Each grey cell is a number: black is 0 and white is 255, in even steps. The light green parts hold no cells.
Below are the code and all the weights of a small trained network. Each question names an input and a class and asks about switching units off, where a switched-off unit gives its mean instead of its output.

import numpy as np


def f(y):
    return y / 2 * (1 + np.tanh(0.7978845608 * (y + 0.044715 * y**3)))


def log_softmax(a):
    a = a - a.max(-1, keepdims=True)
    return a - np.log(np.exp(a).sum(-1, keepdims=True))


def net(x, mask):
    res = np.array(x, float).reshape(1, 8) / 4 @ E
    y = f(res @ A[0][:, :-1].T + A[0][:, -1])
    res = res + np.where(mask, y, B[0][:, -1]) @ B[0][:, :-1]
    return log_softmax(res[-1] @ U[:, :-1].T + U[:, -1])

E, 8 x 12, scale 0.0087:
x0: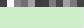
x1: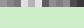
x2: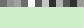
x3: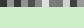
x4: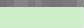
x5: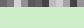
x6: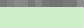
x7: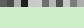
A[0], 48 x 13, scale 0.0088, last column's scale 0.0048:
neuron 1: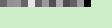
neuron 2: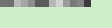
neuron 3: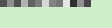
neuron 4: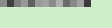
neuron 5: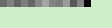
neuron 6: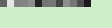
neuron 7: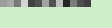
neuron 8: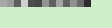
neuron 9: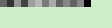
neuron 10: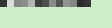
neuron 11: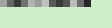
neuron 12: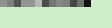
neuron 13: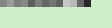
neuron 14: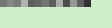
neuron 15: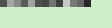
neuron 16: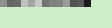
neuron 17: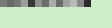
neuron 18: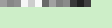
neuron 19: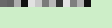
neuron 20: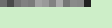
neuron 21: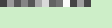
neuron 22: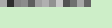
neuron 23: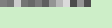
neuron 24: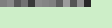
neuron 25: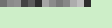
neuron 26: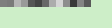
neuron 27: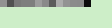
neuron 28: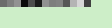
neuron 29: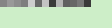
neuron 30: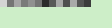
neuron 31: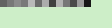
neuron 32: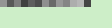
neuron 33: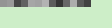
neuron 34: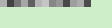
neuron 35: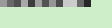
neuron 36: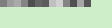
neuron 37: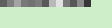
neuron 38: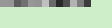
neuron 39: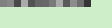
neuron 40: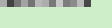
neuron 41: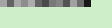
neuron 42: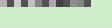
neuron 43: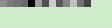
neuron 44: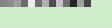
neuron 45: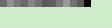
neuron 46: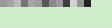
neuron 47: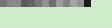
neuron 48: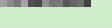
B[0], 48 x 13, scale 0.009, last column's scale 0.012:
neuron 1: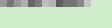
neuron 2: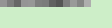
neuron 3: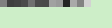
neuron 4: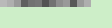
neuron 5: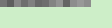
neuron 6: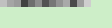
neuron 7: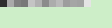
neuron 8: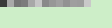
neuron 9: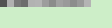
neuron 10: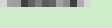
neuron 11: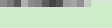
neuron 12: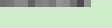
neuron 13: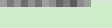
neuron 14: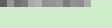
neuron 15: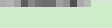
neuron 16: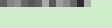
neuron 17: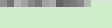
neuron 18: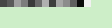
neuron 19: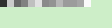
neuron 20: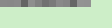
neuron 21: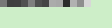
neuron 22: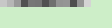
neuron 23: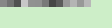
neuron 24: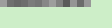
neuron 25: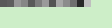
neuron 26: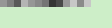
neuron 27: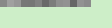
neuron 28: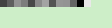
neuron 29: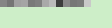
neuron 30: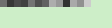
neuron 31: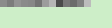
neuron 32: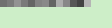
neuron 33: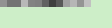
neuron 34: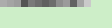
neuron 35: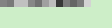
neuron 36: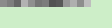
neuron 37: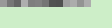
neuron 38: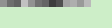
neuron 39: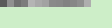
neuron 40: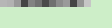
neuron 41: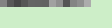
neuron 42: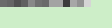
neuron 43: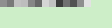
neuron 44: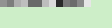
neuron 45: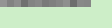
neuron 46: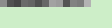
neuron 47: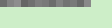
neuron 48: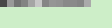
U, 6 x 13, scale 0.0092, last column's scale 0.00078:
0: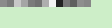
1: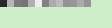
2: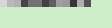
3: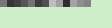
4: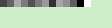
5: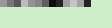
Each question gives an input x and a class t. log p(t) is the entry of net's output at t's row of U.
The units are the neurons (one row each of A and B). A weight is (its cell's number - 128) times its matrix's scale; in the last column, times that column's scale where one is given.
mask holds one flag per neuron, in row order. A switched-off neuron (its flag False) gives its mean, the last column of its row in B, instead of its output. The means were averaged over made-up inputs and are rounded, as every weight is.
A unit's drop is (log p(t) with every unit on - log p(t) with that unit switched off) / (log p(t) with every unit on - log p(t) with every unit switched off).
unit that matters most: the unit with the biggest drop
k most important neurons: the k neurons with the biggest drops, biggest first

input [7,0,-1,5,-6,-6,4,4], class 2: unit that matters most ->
neuron 10
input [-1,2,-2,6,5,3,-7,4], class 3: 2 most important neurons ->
[neuron 21; neuron 3]
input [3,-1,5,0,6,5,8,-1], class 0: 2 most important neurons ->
[neuron 44; neuron 1]
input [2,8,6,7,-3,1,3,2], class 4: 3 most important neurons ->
[neuron 18; neuron 16; neuron 30]
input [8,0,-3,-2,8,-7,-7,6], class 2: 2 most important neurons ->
[neuron 10; neuron 15]
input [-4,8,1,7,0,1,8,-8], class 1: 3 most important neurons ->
[neuron 7; neuron 8; neuron 28]
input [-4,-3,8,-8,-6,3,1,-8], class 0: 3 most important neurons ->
[neuron 44; neuron 29; neuron 1]
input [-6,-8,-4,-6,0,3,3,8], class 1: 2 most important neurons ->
[neuron 19; neuron 9]
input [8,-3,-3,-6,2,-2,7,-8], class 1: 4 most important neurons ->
[neuron 7; neuron 8; neuron 48; neuron 14]
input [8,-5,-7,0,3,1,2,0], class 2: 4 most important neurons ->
[neuron 10; neuron 6; neuron 15; neuron 44]
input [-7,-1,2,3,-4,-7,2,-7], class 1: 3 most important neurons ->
[neuron 7; neuron 8; neuron 48]
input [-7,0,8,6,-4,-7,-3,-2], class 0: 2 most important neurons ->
[neuron 44; neuron 29]
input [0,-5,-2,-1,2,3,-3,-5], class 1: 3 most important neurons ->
[neuron 18; neuron 7; neuron 8]
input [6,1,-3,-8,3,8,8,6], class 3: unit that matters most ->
neuron 42
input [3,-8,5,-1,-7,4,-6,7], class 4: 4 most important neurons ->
[neuron 28; neuron 25; neuron 7; neuron 32]
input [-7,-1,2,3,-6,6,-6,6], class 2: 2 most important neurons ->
[neuron 22; neuron 40]
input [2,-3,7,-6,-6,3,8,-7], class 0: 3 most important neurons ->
[neuron 44; neuron 29; neuron 1]
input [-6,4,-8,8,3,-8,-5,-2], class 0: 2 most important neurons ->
[neuron 35; neuron 43]
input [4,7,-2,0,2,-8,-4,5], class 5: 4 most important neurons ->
[neuron 33; neuron 11; neuron 38; neuron 28]
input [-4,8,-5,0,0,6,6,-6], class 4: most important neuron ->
[neuron 18]
